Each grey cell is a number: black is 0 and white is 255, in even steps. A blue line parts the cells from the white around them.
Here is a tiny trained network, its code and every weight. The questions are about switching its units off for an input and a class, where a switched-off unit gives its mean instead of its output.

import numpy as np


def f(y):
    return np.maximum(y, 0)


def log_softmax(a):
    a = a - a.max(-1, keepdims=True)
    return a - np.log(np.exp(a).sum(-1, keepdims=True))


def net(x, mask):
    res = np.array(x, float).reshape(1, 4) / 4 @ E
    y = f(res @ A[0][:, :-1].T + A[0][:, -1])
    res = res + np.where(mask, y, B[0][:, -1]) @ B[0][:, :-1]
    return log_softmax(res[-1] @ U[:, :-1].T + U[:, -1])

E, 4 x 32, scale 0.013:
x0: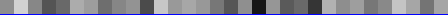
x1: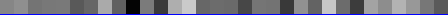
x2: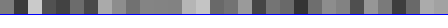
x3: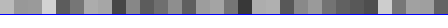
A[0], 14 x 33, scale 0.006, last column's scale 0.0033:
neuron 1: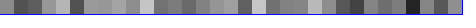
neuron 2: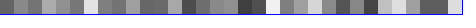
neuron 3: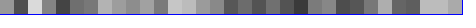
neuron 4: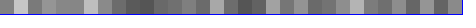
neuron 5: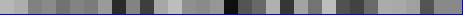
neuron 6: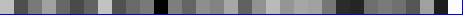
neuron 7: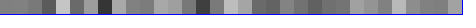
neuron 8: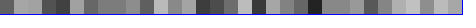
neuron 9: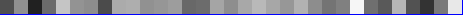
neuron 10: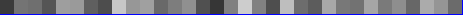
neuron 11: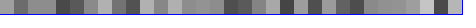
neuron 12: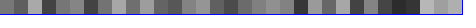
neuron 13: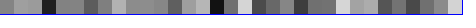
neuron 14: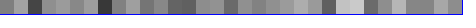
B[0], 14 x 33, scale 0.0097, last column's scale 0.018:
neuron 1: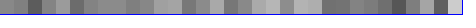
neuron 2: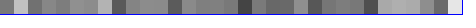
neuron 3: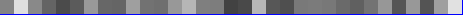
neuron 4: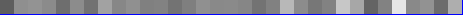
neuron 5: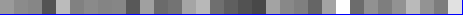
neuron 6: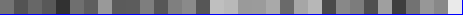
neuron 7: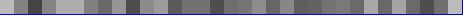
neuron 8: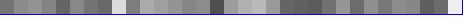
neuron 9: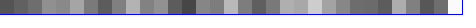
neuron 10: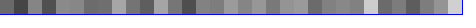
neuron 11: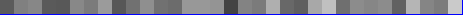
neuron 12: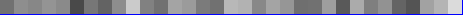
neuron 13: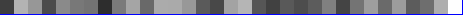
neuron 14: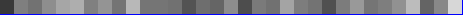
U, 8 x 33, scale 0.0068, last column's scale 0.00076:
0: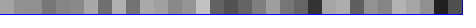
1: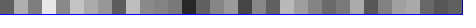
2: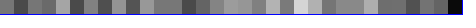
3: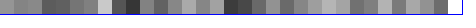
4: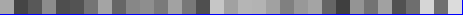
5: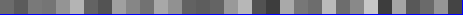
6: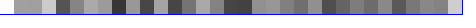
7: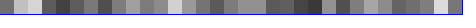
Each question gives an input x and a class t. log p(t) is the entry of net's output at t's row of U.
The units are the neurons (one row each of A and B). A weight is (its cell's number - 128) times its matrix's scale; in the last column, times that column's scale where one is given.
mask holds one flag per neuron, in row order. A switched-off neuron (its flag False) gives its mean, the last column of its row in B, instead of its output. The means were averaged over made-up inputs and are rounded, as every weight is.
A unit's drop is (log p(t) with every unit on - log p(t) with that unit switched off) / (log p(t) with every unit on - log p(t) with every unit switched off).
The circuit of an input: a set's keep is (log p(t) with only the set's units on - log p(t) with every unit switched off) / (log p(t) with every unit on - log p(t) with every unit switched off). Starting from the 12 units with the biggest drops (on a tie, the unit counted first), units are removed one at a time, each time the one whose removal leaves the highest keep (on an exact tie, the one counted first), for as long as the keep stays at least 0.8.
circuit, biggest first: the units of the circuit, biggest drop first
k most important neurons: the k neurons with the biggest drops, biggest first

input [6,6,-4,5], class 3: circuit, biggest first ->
[neuron 11]
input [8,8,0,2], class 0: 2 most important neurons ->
[neuron 8; neuron 6]
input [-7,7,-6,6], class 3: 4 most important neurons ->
[neuron 5; neuron 2; neuron 11; neuron 12]
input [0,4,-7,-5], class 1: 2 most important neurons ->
[neuron 13; neuron 8]
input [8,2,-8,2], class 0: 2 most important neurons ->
[neuron 5; neuron 8]
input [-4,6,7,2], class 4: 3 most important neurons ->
[neuron 6; neuron 12; neuron 2]
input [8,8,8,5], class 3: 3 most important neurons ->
[neuron 5; neuron 11; neuron 3]
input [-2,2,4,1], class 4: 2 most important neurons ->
[neuron 13; neuron 6]
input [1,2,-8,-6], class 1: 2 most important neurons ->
[neuron 13; neuron 14]
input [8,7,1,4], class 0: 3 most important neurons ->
[neuron 8; neuron 6; neuron 5]
